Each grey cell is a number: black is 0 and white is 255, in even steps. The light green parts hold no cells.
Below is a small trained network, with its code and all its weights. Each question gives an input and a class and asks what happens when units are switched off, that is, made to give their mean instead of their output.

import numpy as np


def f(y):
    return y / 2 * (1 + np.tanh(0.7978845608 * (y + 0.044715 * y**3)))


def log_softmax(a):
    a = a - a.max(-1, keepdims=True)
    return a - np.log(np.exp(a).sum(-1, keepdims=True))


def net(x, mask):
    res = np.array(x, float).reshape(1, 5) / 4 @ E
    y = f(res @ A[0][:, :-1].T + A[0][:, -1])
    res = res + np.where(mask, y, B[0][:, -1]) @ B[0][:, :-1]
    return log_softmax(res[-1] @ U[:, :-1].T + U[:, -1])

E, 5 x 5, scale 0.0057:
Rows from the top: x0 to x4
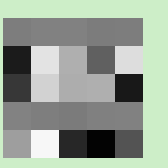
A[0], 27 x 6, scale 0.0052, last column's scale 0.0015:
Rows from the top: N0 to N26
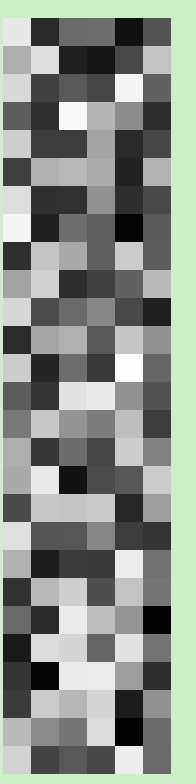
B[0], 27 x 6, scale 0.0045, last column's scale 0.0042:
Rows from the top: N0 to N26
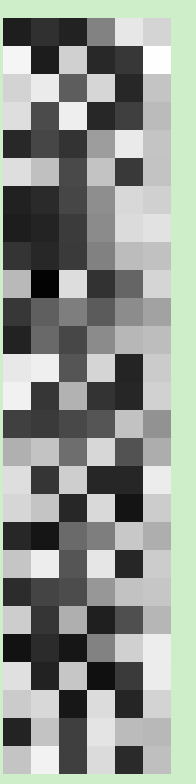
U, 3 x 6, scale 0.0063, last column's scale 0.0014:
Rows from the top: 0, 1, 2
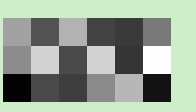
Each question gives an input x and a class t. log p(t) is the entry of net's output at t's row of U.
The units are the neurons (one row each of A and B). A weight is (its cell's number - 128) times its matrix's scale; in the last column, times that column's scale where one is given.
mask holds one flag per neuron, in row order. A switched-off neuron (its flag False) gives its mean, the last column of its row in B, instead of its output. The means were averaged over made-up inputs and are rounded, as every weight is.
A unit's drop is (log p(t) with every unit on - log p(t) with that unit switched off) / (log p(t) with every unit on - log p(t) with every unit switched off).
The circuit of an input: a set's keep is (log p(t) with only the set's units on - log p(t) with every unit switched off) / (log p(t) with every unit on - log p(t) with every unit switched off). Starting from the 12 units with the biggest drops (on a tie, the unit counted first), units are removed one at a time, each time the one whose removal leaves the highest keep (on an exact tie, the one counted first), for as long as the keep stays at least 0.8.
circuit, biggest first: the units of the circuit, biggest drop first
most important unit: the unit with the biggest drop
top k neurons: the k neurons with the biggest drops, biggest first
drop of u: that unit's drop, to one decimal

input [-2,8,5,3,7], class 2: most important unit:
N22
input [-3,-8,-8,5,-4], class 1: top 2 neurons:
[N12 N19]
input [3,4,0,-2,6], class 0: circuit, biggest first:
[N1 N16]
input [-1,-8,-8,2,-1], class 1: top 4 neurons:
[N12 N19 N2 N26]
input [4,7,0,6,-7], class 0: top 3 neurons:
[N23 N13 N3]
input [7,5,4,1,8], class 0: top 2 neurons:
[N1 N16]
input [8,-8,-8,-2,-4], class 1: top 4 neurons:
[N12 N19 N2 N26]
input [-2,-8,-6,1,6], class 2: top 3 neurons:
[N7 N0 N6]
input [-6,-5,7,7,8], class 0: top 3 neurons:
[N1 N16 N9]
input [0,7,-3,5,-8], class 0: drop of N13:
0.2
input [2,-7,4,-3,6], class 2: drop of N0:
0.2
